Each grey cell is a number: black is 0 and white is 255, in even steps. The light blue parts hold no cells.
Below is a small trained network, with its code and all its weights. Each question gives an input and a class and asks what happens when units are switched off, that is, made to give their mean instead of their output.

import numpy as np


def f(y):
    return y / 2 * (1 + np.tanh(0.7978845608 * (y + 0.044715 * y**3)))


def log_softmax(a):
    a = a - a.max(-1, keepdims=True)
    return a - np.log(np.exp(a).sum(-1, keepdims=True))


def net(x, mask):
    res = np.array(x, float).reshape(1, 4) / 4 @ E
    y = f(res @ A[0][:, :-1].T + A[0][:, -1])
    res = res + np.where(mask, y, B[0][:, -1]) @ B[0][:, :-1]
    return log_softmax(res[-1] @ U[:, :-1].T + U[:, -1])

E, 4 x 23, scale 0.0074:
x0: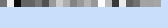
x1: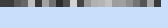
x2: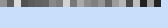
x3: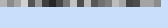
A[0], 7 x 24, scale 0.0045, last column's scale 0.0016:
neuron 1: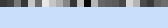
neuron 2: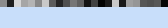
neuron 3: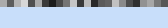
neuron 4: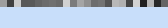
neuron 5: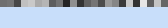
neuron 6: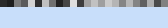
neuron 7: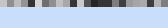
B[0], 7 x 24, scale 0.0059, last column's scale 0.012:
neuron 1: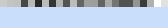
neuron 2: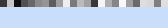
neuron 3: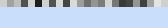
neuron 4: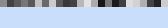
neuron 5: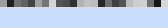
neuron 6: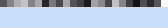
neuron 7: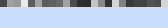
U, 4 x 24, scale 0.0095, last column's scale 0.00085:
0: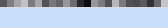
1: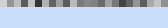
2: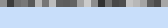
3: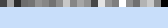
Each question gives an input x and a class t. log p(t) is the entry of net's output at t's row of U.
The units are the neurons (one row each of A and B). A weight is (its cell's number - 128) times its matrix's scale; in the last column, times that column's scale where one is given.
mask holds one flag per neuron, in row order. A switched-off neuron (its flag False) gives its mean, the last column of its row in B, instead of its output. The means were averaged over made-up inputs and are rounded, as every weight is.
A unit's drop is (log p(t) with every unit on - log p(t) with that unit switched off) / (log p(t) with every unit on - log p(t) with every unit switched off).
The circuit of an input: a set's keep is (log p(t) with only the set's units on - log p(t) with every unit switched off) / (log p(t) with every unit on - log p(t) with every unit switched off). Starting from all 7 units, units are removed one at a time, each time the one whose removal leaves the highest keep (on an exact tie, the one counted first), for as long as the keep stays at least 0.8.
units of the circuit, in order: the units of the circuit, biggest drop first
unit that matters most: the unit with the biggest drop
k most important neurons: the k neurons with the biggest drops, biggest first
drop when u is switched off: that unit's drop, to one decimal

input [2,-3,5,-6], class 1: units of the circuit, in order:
(neuron 1)
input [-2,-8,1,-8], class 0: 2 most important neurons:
(neuron 7; neuron 3)
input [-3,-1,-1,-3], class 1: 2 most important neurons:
(neuron 1; neuron 6)
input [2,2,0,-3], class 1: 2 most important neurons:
(neuron 2; neuron 7)
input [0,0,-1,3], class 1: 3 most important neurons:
(neuron 6; neuron 2; neuron 4)
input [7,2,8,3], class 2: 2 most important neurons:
(neuron 4; neuron 2)
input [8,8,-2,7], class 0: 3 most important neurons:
(neuron 6; neuron 2; neuron 1)
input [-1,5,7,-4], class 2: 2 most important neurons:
(neuron 4; neuron 7)
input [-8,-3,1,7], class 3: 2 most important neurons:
(neuron 2; neuron 1)
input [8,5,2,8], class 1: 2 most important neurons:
(neuron 3; neuron 2)
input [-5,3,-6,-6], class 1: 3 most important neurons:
(neuron 1; neuron 4; neuron 7)
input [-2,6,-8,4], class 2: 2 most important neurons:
(neuron 5; neuron 7)
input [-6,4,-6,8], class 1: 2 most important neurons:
(neuron 3; neuron 4)
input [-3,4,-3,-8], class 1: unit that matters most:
neuron 1
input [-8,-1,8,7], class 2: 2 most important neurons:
(neuron 4; neuron 1)
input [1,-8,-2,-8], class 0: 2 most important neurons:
(neuron 7; neuron 3)
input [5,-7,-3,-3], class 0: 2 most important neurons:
(neuron 7; neuron 2)
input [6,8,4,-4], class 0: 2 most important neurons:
(neuron 6; neuron 2)
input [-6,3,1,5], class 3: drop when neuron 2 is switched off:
1.3
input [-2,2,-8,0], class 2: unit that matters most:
neuron 5
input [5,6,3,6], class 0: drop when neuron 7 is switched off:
-0.1
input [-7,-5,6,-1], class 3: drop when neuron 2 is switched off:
1.4
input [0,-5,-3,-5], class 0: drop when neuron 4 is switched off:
0.1
